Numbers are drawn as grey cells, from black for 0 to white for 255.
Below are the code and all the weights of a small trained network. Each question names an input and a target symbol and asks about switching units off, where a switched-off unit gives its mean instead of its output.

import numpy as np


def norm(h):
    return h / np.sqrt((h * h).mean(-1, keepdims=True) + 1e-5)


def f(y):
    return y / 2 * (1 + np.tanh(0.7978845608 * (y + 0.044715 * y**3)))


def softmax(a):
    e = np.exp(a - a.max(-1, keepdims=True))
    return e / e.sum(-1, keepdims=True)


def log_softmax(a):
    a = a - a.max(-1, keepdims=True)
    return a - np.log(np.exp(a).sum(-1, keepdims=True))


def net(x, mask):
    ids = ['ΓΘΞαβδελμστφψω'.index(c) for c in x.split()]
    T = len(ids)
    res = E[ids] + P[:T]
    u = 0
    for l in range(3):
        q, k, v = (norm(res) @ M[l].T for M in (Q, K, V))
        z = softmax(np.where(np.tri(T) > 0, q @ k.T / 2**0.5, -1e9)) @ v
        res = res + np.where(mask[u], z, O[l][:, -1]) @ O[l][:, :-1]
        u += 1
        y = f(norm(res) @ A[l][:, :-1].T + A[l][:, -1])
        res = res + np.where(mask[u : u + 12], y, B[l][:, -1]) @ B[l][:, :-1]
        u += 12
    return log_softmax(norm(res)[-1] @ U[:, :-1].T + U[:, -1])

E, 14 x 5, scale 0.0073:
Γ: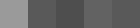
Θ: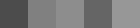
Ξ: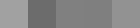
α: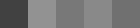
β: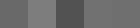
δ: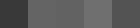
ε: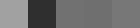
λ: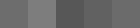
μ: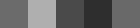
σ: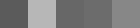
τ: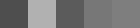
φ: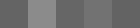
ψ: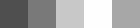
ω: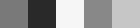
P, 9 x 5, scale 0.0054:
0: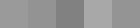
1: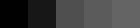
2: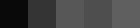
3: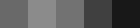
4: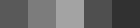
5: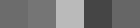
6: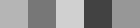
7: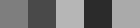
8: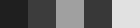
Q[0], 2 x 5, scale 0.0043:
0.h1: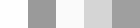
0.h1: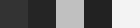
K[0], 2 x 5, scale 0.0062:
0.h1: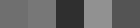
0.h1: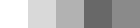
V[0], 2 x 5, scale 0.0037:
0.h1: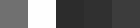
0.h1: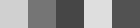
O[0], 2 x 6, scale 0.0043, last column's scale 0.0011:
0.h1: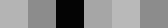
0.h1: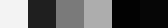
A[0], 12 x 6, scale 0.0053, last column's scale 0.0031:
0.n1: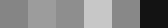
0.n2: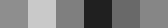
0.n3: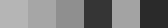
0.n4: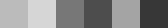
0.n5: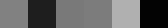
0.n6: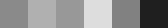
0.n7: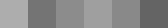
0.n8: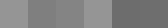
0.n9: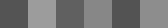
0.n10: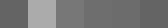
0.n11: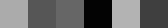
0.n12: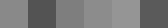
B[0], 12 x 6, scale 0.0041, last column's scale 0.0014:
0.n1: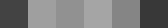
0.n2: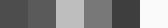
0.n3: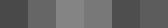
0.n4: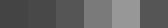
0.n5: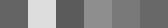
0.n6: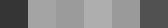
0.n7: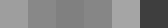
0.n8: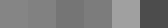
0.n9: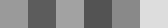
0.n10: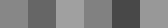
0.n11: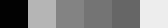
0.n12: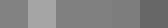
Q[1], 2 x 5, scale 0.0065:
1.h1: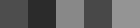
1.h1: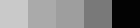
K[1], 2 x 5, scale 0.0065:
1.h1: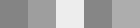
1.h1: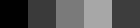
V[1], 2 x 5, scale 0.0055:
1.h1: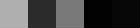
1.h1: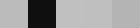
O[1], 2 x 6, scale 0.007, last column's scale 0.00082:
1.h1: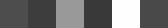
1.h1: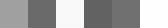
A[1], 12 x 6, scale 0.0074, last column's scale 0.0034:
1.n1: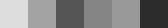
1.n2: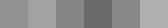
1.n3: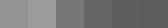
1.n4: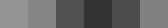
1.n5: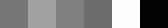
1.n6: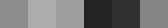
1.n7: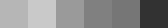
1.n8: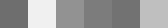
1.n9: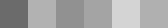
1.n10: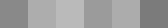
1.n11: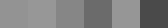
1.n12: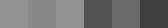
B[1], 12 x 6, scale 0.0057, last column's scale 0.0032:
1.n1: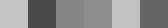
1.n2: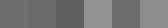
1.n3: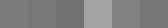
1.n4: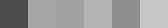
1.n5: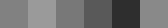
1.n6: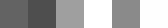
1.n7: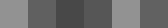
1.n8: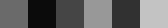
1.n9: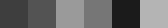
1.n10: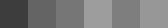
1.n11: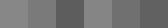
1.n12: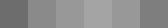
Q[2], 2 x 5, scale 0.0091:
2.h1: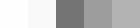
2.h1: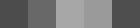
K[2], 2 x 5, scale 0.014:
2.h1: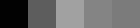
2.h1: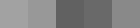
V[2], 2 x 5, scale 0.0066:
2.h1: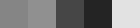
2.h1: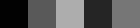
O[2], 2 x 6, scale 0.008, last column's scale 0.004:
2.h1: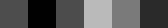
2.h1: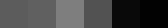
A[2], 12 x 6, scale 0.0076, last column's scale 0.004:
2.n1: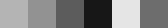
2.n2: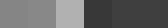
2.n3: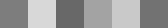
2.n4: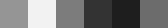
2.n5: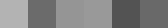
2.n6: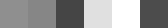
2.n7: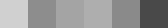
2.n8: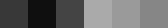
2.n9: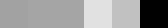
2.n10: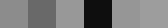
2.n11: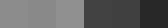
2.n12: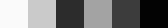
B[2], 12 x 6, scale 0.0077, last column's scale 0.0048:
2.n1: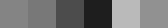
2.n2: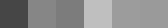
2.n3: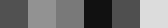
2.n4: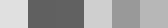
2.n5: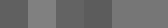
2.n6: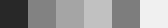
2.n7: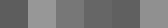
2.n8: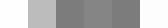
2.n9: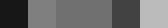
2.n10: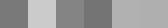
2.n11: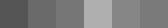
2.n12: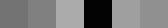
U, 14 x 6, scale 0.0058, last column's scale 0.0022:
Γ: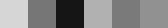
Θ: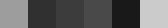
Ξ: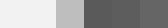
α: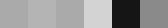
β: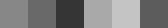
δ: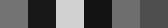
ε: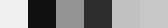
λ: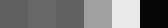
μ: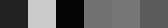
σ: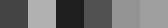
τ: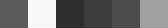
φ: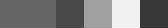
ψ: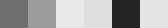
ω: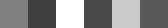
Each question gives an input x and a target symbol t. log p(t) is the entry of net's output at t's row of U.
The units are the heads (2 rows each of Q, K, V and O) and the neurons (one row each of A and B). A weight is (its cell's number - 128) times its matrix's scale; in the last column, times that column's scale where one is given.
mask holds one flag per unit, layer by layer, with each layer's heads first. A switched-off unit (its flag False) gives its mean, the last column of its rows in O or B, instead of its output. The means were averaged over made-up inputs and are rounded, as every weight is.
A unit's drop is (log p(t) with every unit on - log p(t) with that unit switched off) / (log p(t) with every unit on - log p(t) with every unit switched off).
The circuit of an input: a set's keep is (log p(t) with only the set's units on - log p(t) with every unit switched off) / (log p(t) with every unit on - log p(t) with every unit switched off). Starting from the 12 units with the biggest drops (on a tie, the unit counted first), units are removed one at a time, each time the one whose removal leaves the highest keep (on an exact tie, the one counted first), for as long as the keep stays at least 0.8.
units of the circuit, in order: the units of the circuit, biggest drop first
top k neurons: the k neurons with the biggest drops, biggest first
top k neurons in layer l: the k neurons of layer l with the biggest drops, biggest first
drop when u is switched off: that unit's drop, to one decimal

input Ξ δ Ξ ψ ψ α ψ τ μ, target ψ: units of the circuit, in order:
[1.h1; 1.n6]
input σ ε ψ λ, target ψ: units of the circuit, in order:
[1.n6]
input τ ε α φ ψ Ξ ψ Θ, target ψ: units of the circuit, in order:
[1.h1; 1.n6; 0.n2]
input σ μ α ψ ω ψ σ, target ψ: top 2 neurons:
[1.n6; 1.n8]
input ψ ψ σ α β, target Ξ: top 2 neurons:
[2.n6; 2.n4]
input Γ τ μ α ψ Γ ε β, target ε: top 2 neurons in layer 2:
[2.n8; 2.n6]
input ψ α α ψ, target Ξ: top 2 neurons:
[2.n6; 1.n6]
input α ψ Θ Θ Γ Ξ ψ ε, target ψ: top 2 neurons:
[1.n6; 0.n11]
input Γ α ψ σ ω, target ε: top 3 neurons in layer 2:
[2.n6; 2.n8; 2.n9]
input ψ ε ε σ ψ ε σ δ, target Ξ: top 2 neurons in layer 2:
[2.n4; 2.n6]
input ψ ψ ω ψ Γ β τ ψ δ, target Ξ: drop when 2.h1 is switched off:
0.6
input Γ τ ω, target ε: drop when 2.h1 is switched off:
0.3
